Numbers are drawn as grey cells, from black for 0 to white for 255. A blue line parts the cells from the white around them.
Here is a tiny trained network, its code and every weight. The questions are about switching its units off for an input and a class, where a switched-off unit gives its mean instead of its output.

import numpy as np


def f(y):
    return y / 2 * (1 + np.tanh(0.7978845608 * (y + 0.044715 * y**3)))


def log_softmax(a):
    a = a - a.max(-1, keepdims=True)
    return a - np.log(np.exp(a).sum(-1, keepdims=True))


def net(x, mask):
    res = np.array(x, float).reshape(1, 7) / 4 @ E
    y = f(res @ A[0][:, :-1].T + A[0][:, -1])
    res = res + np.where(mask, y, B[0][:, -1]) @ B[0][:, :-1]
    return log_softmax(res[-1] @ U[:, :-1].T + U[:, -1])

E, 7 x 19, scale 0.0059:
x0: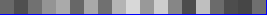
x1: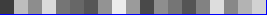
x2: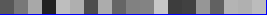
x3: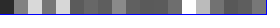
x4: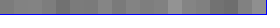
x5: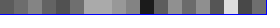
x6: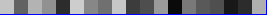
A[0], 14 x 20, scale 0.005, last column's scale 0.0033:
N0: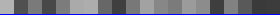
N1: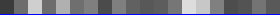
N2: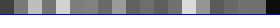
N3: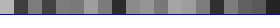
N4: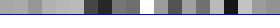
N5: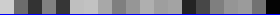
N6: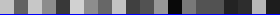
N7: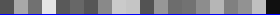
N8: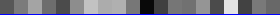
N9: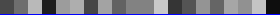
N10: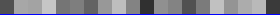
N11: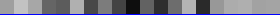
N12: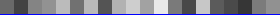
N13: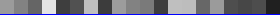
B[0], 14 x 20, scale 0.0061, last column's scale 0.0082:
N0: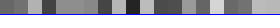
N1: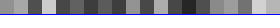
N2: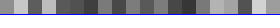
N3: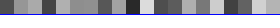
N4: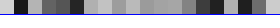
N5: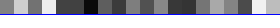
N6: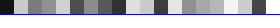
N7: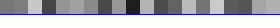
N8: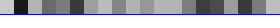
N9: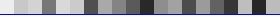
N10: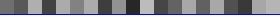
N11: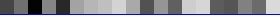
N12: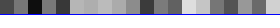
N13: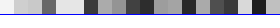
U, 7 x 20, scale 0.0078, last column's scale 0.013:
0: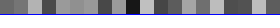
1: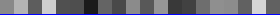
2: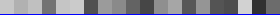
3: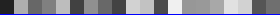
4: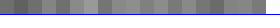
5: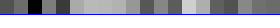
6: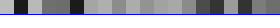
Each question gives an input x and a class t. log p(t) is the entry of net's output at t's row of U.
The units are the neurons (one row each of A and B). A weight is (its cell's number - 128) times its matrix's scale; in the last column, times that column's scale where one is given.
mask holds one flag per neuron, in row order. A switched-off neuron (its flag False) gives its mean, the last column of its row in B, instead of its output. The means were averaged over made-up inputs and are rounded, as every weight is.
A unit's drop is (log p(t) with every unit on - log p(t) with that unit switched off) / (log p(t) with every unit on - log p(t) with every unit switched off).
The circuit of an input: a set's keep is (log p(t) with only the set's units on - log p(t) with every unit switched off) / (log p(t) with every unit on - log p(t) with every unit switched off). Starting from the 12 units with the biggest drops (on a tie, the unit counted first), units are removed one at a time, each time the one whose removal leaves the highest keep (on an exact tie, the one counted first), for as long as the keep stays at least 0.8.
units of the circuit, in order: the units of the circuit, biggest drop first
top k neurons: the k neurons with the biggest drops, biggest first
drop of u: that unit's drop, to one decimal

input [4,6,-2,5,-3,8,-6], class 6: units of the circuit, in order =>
(N8 N6)
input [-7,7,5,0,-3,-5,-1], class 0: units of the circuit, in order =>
(N10)
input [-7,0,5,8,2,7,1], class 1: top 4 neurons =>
(N1 N2 N4 N12)
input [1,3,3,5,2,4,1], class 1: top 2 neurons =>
(N1 N4)
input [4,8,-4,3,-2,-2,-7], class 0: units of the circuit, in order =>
(N7 N6)
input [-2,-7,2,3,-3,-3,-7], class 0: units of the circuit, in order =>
(N6 N3)
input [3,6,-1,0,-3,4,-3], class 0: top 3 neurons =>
(N6 N7 N10)
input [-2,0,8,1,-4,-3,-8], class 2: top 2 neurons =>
(N9 N6)
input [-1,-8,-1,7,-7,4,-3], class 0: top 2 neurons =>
(N3 N0)
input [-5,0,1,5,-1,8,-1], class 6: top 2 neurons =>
(N8 N12)
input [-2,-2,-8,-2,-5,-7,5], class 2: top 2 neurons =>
(N13 N8)
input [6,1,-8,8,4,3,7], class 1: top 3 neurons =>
(N1 N2 N9)
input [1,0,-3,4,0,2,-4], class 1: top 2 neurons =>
(N6 N1)
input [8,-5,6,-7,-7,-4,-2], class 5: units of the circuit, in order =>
(N12)
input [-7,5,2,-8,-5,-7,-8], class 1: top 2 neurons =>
(N6 N5)
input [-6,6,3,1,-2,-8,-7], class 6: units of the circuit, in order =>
(N4 N6)
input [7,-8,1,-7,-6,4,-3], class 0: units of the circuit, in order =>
(N3 N0)
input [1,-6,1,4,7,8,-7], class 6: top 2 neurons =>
(N6 N8)
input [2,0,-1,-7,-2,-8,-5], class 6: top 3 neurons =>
(N4 N6 N1)
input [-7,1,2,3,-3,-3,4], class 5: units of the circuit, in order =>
(N11)
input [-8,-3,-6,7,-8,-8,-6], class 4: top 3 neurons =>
(N6 N11 N4)
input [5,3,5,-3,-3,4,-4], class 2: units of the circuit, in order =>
(N6 N9)
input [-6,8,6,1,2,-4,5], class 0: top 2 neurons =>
(N10 N7)
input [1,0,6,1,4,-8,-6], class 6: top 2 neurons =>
(N4 N6)
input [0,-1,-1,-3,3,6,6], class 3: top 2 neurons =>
(N6 N4)
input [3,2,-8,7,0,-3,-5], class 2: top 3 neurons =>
(N13 N5 N6)
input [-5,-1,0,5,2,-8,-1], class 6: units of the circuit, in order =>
(N4)
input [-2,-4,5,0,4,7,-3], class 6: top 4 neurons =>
(N8 N6 N13 N12)
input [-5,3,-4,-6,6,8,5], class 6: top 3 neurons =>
(N8 N12 N1)
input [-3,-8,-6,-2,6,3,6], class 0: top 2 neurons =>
(N0 N3)
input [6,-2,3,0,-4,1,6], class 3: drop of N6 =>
1.0
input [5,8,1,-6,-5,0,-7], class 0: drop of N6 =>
0.2
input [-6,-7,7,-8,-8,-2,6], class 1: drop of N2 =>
-0.1
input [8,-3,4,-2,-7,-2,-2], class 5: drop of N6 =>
0.1
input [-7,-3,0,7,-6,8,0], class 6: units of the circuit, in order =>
(N8)
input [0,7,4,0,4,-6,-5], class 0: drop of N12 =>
0.0
